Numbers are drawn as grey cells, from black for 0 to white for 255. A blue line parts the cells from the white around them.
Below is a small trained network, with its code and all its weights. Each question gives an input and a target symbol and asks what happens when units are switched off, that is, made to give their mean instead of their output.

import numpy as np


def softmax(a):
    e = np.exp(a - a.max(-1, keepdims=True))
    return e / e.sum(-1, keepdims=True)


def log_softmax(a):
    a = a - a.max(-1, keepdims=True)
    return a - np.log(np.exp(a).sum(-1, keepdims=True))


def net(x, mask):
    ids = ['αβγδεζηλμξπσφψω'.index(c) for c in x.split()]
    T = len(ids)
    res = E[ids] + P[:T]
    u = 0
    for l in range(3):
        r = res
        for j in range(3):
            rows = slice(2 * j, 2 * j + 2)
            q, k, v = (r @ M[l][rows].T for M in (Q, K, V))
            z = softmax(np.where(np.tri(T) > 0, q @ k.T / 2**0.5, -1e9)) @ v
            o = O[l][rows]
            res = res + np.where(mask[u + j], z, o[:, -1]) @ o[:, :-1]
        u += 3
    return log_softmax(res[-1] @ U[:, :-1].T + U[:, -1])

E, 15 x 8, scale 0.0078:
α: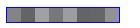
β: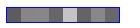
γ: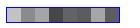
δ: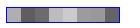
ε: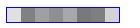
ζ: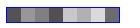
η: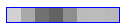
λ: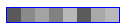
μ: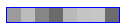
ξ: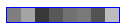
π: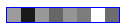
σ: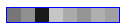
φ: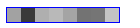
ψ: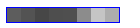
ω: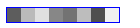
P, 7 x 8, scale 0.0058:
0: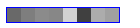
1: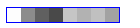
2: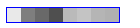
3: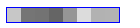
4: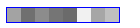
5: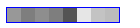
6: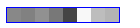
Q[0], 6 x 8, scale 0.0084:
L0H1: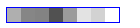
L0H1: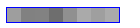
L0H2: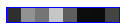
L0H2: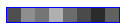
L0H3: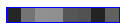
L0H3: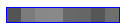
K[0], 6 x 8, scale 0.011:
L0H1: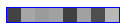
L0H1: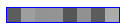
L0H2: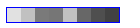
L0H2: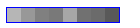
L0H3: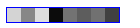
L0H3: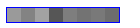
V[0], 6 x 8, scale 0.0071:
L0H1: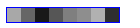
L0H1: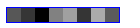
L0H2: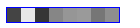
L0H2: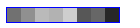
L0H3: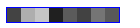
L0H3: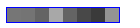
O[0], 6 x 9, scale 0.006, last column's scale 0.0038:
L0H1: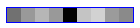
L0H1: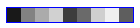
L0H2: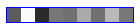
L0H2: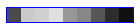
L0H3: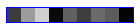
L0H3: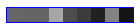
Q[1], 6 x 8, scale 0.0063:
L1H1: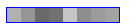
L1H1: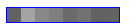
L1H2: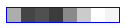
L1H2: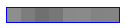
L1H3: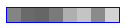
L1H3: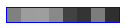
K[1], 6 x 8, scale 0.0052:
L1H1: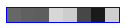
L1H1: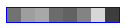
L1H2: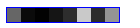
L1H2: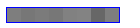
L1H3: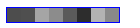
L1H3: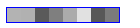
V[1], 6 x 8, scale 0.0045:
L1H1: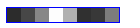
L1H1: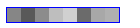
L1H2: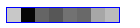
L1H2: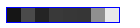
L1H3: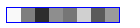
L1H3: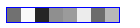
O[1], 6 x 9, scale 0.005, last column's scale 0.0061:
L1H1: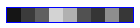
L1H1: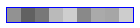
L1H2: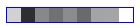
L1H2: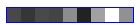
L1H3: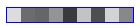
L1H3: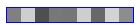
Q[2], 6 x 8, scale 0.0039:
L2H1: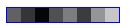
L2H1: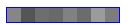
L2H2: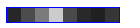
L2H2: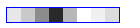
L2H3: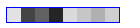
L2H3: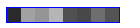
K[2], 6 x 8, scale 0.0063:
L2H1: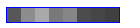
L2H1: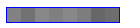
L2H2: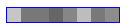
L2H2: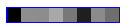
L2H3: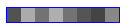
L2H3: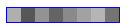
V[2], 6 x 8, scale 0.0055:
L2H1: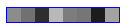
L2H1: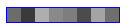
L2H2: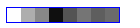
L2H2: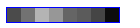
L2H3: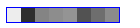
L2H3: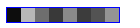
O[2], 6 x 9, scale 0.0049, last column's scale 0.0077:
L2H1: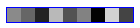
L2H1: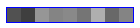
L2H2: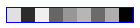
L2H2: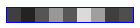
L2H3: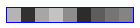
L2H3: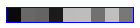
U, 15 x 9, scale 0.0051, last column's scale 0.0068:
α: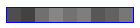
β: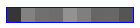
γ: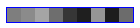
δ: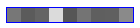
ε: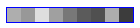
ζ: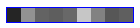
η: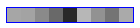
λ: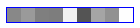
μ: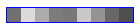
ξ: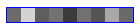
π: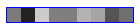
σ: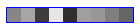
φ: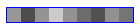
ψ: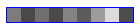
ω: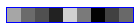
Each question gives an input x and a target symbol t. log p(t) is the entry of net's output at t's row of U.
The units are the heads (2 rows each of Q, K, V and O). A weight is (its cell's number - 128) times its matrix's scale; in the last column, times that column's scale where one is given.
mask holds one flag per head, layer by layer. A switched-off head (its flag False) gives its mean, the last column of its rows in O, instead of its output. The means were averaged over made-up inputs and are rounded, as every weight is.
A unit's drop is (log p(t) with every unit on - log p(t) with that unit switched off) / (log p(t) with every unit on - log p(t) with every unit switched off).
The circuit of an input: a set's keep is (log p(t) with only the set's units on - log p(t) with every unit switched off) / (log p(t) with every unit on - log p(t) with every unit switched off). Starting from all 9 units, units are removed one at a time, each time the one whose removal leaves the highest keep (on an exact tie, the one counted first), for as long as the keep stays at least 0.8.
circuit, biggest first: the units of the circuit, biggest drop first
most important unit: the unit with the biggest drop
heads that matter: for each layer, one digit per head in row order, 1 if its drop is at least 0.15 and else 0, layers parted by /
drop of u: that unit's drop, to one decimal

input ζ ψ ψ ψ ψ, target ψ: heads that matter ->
010 / 010 / 000
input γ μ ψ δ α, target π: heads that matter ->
011 / 001 / 110
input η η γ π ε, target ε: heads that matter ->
000 / 001 / 011
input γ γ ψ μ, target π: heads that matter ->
011 / 001 / 110
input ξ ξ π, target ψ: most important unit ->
L1H2
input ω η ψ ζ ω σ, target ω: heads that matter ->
100 / 000 / 000
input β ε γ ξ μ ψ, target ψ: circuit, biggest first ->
(L0H2 L1H2)
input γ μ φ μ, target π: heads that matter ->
011 / 001 / 010
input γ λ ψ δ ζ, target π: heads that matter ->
011 / 001 / 110
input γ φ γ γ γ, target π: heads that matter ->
011 / 001 / 010
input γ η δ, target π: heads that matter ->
011 / 001 / 010
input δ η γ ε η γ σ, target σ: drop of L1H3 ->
0.1
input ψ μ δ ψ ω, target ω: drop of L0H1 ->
1.0
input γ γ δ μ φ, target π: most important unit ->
L2H2
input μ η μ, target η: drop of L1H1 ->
0.2
